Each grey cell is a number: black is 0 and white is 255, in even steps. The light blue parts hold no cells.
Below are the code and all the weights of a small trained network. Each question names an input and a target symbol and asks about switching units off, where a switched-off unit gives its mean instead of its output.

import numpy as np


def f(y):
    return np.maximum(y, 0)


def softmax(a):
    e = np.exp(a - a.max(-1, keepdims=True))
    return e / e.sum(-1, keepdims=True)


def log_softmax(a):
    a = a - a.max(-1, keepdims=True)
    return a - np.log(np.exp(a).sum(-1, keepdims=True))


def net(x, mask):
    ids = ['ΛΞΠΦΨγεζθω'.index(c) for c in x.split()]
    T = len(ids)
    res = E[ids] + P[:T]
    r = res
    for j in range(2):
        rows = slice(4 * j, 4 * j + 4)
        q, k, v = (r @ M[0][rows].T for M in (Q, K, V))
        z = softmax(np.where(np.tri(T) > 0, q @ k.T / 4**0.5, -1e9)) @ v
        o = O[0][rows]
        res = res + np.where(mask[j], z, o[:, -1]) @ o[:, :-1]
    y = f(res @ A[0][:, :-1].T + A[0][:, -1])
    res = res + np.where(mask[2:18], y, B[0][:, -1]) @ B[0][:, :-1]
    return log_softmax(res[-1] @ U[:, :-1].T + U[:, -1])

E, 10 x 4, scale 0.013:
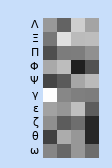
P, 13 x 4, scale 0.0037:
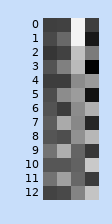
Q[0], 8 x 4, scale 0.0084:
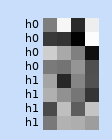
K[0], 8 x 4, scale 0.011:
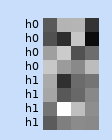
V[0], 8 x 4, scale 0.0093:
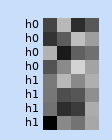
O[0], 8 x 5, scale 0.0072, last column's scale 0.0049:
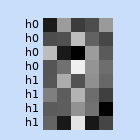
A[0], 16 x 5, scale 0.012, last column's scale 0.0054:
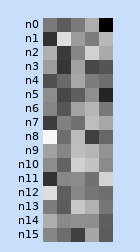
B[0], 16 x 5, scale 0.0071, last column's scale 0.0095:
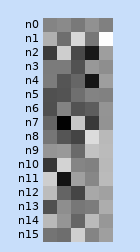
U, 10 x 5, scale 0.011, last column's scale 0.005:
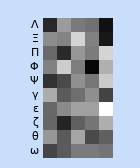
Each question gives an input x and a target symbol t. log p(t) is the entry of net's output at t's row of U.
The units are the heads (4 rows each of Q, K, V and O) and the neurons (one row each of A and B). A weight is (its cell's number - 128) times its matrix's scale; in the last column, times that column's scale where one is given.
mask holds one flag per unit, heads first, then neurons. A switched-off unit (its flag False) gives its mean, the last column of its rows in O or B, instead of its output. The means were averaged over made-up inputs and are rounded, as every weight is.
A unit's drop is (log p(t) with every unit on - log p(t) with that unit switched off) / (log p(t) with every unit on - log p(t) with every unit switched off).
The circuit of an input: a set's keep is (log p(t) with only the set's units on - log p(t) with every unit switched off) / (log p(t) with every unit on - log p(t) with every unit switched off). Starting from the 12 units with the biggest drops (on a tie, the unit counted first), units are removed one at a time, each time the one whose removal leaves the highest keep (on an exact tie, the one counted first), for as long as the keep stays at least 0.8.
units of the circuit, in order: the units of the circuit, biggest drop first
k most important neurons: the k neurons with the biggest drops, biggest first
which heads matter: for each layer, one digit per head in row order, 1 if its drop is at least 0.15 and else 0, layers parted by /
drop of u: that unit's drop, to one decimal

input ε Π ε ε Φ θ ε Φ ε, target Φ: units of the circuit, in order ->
h0; n8
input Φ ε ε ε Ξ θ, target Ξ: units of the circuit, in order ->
n1; h0
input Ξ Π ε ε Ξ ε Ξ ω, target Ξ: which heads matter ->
10
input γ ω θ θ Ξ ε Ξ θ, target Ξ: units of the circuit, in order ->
h0; n1
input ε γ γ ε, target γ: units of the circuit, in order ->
h0; n12
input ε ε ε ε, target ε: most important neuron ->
n8
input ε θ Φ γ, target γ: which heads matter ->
00
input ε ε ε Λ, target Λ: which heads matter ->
10
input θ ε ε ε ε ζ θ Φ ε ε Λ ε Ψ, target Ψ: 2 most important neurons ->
n7; n10
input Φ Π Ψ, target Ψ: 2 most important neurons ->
n10; n13
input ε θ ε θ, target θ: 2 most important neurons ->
n11; n1
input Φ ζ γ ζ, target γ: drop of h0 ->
0.6
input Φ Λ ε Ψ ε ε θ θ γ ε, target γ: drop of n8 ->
0.1
